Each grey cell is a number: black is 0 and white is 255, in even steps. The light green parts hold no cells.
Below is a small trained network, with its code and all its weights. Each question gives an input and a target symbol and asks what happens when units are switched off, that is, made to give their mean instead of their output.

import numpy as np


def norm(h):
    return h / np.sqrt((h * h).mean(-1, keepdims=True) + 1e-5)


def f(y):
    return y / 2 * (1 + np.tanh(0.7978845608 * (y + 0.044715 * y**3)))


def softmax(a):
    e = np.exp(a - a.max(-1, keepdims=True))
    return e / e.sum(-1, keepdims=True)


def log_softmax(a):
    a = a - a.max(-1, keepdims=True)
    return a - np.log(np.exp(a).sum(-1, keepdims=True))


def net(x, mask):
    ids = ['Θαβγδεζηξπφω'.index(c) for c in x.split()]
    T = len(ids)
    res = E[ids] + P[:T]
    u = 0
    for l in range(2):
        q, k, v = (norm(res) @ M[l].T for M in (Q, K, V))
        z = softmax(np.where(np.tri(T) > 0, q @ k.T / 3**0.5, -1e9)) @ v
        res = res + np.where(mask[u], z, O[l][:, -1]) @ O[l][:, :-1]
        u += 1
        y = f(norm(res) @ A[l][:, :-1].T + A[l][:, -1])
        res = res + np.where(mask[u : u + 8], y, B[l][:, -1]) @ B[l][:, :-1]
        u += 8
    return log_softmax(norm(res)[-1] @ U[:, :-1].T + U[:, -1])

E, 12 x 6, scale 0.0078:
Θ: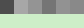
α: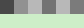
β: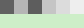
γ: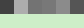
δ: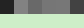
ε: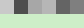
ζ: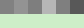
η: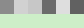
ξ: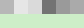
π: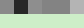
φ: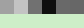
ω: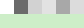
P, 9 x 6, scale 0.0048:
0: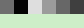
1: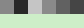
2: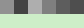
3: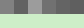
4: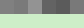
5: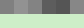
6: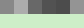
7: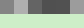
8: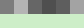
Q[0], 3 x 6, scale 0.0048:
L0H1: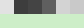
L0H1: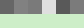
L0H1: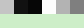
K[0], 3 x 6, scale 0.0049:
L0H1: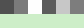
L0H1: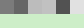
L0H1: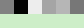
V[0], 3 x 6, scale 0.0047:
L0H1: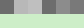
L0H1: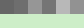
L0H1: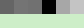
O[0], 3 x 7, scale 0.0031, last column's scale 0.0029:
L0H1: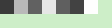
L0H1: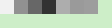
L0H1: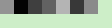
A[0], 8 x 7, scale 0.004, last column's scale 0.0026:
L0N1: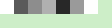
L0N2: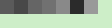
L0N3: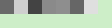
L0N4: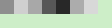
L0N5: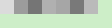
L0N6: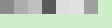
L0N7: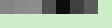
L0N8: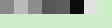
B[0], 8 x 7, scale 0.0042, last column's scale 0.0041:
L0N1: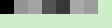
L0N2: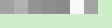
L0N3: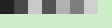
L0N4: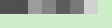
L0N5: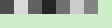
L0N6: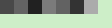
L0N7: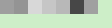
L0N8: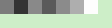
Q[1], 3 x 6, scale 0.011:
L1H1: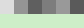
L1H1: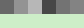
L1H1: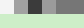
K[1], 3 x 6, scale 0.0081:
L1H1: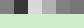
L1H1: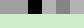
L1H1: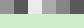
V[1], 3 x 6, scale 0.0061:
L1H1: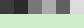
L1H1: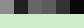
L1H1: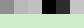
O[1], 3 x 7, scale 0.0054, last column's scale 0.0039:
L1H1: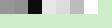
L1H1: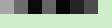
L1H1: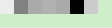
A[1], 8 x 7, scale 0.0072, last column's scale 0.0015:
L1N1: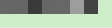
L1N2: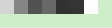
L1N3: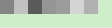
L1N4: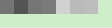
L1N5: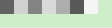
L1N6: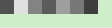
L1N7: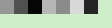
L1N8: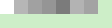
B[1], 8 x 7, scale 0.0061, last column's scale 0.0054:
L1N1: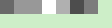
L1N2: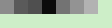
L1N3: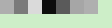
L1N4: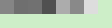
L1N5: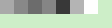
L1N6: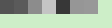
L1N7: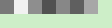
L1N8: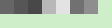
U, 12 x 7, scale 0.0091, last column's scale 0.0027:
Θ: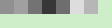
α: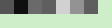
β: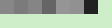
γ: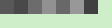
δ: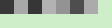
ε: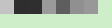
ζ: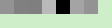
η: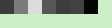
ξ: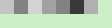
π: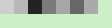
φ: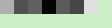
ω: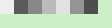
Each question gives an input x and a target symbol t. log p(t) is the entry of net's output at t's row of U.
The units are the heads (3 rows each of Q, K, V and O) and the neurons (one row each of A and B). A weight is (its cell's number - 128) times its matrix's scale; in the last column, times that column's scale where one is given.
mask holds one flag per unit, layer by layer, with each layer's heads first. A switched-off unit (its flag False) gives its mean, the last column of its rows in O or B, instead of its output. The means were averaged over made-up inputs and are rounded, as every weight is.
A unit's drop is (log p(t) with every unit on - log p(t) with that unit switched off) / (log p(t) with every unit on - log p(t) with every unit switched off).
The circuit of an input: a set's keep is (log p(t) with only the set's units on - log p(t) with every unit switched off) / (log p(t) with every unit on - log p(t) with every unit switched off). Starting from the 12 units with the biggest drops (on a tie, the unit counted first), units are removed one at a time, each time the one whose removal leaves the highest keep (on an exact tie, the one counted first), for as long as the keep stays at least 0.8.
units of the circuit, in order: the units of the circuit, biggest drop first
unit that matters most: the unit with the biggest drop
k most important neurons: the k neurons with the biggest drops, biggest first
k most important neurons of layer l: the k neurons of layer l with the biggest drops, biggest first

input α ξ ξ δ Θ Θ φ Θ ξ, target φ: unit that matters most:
L1H1
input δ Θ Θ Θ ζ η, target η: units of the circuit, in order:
(L1H1; L1N6)
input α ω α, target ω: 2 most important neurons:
(L0N1; L0N5)
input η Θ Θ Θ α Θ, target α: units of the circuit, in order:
(L0H1; L1N7)
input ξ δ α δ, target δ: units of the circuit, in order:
(L1H1; L0N2; L1N1)
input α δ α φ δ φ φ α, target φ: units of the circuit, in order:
(L1H1; L1N2)
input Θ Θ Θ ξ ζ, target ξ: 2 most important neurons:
(L0N5; L0N6)
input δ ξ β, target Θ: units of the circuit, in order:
(L1N3; L1N7)
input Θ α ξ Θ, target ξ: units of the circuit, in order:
(L1H1; L0N5)
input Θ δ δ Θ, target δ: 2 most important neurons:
(L0N5; L0N1)
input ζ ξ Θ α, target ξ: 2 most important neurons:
(L0N5; L0N1)
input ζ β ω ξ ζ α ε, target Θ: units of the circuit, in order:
(L0N1; L1H1)
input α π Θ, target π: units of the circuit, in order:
(L1H1; L1N7; L0N1)
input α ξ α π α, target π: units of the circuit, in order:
(L1H1; L0N1; L1N7)
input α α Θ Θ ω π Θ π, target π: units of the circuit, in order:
(L1H1; L1N7; L0N3)
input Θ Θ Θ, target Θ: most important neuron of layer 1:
(L1N8)
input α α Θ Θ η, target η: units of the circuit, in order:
(L1H1; L1N6; L0N6)
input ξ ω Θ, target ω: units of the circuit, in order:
(L0N1; L1H1; L0N5)
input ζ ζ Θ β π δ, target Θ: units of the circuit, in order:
(L1H1; L1N3)
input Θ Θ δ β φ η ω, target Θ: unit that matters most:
L0N1
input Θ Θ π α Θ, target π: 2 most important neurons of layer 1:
(L1N7; L1N2)
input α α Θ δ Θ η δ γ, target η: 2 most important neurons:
(L0N7; L0N6)
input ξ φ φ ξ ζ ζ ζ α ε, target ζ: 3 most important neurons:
(L0N1; L0N7; L0N2)
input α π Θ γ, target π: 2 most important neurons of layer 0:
(L0N1; L0N7)
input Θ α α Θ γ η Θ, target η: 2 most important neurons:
(L0N5; L0N6)
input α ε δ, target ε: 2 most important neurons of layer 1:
(L1N3; L1N7)
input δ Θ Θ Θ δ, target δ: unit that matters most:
L1H1
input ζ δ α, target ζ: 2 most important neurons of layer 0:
(L0N3; L0N8)
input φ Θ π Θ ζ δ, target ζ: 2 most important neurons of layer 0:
(L0N6; L0N2)
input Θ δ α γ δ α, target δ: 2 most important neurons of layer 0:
(L0N5; L0N1)
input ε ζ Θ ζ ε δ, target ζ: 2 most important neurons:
(L1N5; L0N6)
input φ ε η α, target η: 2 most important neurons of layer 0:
(L0N7; L0N6)
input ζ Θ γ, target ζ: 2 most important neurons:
(L1N5; L0N6)
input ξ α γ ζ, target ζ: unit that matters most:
L1N5
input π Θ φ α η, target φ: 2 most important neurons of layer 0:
(L0N1; L0N3)
